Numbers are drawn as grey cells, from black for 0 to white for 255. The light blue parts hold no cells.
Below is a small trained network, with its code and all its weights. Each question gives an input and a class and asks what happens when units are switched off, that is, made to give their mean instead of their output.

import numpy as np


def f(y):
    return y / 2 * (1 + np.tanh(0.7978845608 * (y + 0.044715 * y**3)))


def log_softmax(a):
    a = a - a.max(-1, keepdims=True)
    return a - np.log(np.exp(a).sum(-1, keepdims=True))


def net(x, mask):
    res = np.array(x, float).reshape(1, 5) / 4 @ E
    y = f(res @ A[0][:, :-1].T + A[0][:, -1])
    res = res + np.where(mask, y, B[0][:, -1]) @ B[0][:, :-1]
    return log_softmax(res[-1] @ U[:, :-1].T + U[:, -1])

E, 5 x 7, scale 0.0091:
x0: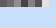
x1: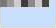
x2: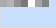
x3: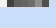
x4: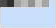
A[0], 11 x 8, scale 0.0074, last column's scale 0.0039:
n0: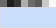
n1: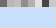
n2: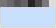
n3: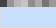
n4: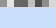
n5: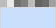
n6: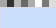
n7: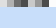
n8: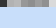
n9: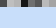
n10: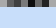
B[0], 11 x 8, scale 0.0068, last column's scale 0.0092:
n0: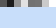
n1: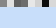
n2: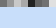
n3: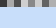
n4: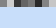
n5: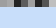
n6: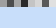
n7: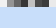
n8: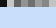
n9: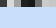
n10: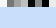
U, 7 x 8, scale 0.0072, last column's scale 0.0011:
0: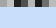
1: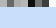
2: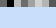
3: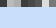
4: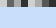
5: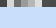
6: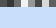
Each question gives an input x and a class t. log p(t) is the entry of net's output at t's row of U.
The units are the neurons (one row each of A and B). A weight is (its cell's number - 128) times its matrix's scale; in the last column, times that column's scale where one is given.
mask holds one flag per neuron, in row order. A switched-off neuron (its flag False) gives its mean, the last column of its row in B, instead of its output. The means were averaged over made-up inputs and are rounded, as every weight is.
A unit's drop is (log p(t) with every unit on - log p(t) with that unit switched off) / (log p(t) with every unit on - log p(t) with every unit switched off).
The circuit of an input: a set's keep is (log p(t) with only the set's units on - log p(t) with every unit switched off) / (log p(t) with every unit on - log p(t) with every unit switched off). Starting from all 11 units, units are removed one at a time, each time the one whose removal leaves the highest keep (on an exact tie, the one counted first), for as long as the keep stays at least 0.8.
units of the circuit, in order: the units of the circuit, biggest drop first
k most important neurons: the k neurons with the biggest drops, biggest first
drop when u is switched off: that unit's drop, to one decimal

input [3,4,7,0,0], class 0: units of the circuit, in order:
(n4; n5)
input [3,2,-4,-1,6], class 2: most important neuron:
(n4)
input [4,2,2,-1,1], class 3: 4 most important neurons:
(n9; n10; n7; n1)
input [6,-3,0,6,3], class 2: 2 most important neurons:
(n4; n5)
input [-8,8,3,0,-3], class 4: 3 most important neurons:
(n7; n6; n9)
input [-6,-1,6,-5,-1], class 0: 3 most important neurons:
(n5; n4; n7)
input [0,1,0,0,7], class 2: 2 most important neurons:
(n6; n4)
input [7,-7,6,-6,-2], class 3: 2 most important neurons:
(n9; n7)
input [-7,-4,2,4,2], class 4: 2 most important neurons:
(n2; n7)
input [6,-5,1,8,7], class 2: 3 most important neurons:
(n6; n4; n5)
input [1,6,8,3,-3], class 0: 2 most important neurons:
(n5; n4)
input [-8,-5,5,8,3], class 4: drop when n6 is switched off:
0.1
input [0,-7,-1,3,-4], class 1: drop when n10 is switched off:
0.2
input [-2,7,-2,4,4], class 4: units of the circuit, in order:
(n6)
